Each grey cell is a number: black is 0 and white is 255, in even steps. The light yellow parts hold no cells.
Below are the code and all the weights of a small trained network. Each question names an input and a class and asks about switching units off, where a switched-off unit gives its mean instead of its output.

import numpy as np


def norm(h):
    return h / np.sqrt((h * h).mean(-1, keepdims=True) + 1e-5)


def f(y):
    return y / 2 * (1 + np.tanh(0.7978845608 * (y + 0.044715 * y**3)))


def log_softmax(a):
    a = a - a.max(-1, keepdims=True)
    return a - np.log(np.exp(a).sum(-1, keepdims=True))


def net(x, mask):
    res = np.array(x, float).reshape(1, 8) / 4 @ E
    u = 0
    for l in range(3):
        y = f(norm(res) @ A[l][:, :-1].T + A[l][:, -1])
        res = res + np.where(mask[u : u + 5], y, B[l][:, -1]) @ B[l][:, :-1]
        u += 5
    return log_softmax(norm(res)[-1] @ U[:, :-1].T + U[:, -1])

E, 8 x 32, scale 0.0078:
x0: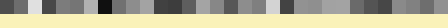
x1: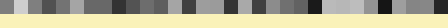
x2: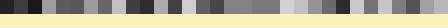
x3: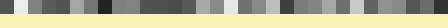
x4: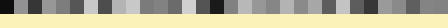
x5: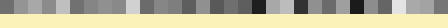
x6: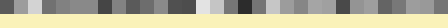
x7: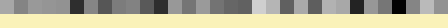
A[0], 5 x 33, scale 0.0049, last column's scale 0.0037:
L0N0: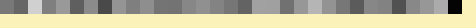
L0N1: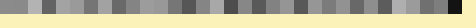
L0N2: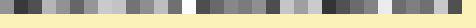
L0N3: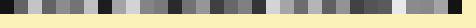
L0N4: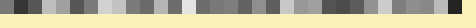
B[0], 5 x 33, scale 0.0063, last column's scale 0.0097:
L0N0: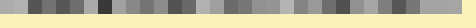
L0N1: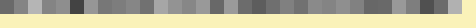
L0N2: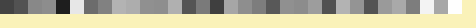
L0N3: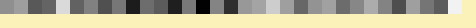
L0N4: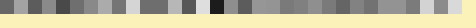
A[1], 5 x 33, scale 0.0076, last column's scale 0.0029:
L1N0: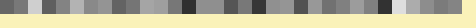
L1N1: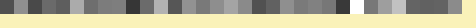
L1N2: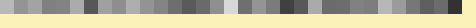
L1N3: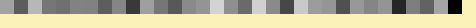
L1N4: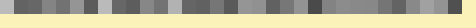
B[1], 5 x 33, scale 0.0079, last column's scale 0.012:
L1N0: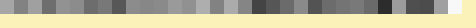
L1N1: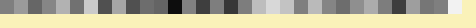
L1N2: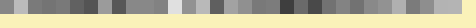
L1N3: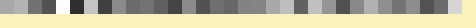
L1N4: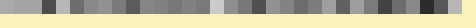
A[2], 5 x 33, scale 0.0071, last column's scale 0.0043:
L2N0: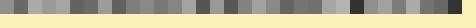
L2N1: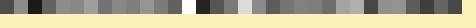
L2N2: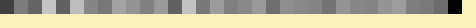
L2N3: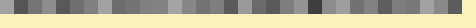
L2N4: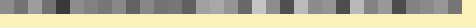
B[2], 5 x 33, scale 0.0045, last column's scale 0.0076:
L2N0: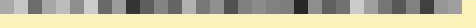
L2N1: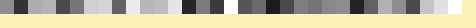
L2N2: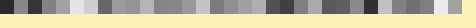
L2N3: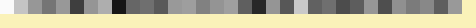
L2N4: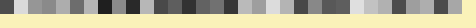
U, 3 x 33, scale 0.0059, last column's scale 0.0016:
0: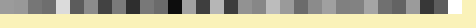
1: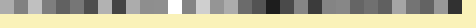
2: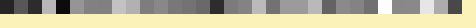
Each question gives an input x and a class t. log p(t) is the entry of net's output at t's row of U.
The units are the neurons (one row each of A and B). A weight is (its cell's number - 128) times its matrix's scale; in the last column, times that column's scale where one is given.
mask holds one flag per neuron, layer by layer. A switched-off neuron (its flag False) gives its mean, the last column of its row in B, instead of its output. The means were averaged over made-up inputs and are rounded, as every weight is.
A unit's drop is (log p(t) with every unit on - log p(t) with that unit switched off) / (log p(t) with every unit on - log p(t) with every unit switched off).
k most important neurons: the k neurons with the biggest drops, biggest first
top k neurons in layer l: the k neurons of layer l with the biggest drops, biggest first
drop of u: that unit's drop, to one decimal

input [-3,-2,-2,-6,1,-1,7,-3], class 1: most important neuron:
[L1N1]
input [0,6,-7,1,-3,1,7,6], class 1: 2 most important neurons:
[L0N3 L1N1]
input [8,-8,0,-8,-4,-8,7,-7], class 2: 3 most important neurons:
[L0N2 L0N4 L0N3]
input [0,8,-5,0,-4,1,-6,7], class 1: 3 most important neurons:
[L1N1 L0N3 L1N3]
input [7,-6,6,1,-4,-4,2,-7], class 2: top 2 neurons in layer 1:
[L1N4 L1N0]
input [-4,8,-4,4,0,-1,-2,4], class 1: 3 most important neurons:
[L1N1 L0N3 L1N3]
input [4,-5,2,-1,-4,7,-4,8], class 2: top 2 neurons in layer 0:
[L0N4 L0N0]
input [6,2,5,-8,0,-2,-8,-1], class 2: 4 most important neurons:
[L0N2 L1N0 L0N4 L1N2]
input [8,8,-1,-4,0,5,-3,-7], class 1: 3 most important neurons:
[L1N0 L1N1 L1N3]
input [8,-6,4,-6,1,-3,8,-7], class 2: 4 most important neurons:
[L0N2 L0N4 L1N4 L1N3]
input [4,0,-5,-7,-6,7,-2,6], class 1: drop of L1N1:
0.4
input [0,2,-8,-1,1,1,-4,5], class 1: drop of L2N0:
-0.1
